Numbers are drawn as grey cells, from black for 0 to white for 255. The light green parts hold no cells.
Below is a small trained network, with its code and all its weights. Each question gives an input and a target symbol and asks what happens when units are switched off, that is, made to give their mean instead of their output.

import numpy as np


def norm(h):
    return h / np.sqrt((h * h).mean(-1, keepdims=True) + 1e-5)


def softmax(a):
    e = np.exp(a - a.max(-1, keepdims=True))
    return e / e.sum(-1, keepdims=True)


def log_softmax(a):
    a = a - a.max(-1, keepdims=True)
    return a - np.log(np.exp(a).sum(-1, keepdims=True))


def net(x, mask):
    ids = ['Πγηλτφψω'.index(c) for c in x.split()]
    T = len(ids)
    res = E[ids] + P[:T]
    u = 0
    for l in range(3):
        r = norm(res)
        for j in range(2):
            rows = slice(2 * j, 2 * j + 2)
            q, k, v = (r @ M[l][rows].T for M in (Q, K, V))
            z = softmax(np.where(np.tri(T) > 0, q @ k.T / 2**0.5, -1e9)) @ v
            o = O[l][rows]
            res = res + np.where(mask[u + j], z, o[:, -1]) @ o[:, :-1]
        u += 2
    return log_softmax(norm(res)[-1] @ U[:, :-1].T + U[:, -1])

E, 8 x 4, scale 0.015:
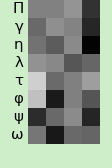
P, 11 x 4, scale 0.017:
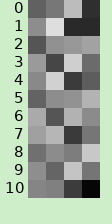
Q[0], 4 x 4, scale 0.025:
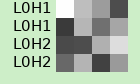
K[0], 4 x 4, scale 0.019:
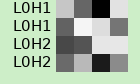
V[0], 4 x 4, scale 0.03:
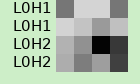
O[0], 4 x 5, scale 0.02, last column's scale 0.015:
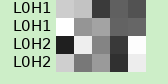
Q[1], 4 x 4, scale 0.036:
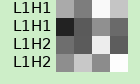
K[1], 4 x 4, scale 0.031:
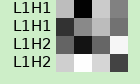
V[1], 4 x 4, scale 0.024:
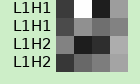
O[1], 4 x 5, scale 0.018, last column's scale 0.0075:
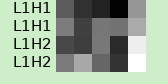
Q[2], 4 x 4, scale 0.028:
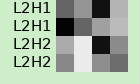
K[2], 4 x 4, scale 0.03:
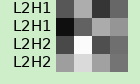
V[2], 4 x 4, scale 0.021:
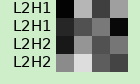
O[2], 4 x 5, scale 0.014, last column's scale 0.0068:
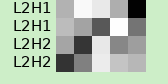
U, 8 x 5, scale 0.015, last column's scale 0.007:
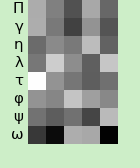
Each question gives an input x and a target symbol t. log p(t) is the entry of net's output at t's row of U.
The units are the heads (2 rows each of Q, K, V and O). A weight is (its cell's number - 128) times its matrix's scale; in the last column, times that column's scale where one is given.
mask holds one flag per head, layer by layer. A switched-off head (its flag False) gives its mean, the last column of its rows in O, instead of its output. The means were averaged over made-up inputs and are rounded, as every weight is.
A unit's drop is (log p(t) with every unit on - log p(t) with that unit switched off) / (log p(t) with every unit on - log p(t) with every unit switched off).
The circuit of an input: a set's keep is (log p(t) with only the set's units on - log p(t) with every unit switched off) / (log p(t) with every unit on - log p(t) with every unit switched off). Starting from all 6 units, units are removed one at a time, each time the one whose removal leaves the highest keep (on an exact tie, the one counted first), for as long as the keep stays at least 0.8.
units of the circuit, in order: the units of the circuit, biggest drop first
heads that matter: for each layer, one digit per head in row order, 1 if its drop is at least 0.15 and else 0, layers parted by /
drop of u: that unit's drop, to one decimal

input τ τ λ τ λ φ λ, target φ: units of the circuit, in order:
L1H1, L0H2
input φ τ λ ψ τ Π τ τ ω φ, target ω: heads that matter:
11 / 00 / 00
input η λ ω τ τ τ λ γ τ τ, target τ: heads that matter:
11 / 10 / 00
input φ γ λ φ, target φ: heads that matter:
10 / 10 / 00
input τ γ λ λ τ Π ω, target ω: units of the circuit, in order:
L0H1
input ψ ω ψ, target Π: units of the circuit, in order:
L0H1, L0H2, L2H1
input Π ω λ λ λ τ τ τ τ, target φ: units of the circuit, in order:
L0H2, L1H1
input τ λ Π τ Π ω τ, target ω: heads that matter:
11 / 10 / 00
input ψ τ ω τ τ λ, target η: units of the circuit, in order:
L0H2, L1H2
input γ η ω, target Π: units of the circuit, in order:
L0H2, L2H1
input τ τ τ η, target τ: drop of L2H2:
0.1
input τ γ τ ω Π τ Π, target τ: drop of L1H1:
0.2
